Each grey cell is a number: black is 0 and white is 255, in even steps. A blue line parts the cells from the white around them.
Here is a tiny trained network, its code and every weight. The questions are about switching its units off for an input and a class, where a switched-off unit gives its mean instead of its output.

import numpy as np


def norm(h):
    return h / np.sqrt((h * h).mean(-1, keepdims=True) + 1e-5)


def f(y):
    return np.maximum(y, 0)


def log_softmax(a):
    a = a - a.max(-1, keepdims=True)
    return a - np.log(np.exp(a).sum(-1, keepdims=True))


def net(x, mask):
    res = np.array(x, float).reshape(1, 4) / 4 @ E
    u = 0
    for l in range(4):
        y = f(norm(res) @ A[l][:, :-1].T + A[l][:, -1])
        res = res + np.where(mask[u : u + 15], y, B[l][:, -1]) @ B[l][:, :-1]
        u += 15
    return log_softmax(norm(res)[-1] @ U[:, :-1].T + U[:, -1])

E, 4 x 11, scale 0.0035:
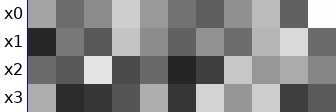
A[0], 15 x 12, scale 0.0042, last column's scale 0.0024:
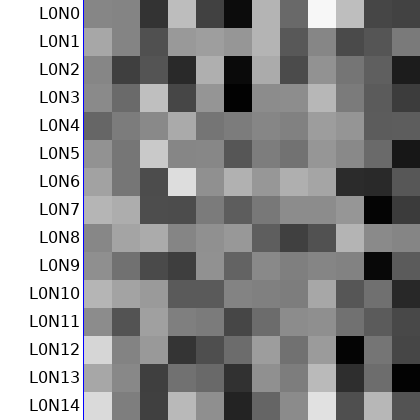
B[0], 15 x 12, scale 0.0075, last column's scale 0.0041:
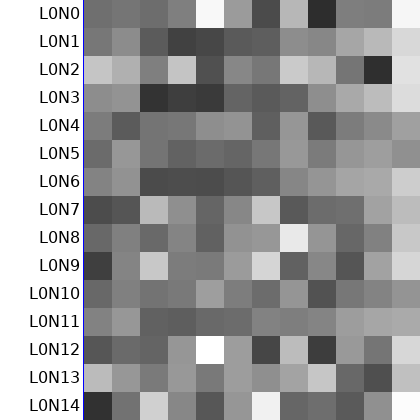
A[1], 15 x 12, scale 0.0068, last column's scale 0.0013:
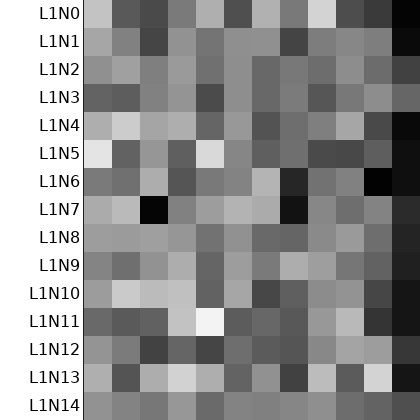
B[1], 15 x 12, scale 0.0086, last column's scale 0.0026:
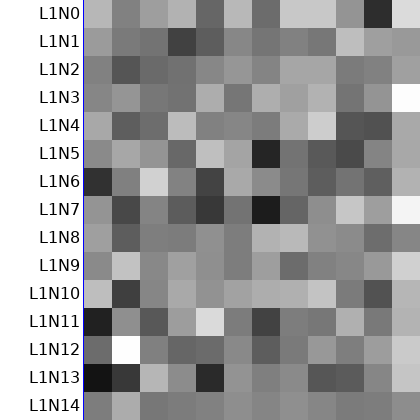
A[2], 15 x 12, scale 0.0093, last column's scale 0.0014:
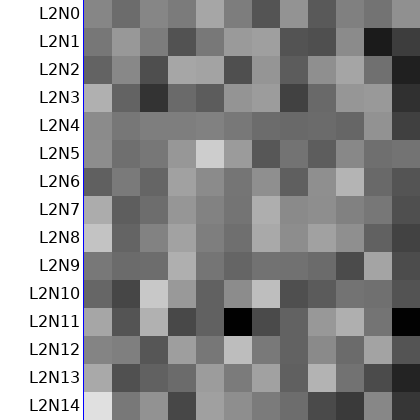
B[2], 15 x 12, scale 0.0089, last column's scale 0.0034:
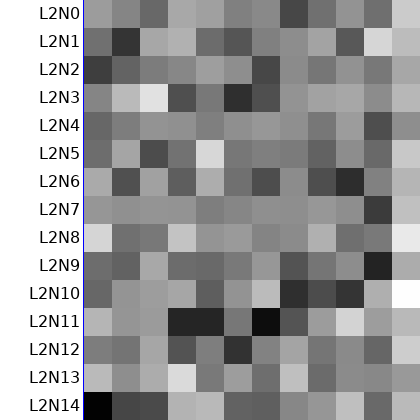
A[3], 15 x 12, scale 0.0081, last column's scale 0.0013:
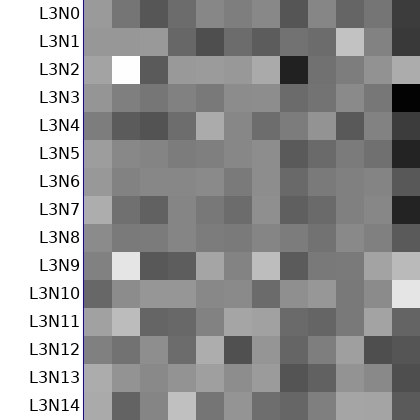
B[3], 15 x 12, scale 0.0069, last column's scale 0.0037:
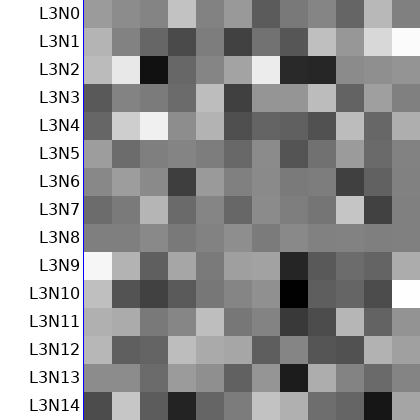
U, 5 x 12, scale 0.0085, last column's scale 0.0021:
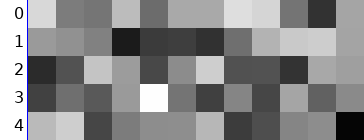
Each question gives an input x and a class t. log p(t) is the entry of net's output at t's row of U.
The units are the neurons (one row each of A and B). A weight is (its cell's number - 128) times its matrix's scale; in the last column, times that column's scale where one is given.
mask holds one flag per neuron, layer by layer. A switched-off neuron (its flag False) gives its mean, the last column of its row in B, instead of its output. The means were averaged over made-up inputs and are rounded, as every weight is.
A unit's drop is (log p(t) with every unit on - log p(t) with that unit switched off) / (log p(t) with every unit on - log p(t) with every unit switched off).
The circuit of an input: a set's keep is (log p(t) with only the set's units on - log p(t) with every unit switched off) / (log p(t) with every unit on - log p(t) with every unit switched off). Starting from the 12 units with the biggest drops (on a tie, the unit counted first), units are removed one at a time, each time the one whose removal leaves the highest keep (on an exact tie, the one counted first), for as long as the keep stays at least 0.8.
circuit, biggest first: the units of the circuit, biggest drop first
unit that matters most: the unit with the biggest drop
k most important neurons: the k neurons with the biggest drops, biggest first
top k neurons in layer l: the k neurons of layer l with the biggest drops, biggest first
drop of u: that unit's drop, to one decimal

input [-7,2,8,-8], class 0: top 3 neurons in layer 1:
L1N10; L1N4; L1N7
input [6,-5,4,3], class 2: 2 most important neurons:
L0N14; L0N0
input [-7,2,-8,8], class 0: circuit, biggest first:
L1N0
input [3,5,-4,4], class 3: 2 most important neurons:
L0N0; L0N3
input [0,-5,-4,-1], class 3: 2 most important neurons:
L0N12; L0N3
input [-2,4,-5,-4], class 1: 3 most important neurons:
L0N2; L0N12; L0N0
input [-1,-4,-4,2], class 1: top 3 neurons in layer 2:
L2N10; L2N3; L2N5
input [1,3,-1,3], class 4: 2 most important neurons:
L0N0; L1N0
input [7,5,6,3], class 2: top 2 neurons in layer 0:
L0N14; L0N1
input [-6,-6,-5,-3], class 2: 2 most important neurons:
L0N3; L0N0
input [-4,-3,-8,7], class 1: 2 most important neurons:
L1N7; L0N1
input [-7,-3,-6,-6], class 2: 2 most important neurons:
L0N3; L0N2
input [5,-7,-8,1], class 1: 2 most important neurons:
L0N0; L0N6
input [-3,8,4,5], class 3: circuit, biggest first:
L0N0
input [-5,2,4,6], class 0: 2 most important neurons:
L0N2; L0N14
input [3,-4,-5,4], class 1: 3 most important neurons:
L0N1; L0N6; L0N0
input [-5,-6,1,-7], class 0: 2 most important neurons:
L0N0; L0N14
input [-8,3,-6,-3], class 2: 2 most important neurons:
L0N3; L1N6
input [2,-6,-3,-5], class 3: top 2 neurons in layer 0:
L0N2; L0N14
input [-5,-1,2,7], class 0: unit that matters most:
L0N2
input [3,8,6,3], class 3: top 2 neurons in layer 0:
L0N0; L0N1
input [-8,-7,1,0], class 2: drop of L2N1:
0.1
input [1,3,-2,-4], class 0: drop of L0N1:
0.7
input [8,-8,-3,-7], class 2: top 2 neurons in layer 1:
L1N13; L1N0
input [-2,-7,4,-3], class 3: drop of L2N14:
0.2
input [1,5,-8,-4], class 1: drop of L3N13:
0.0
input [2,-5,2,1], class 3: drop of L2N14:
0.1
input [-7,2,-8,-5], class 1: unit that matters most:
L0N14
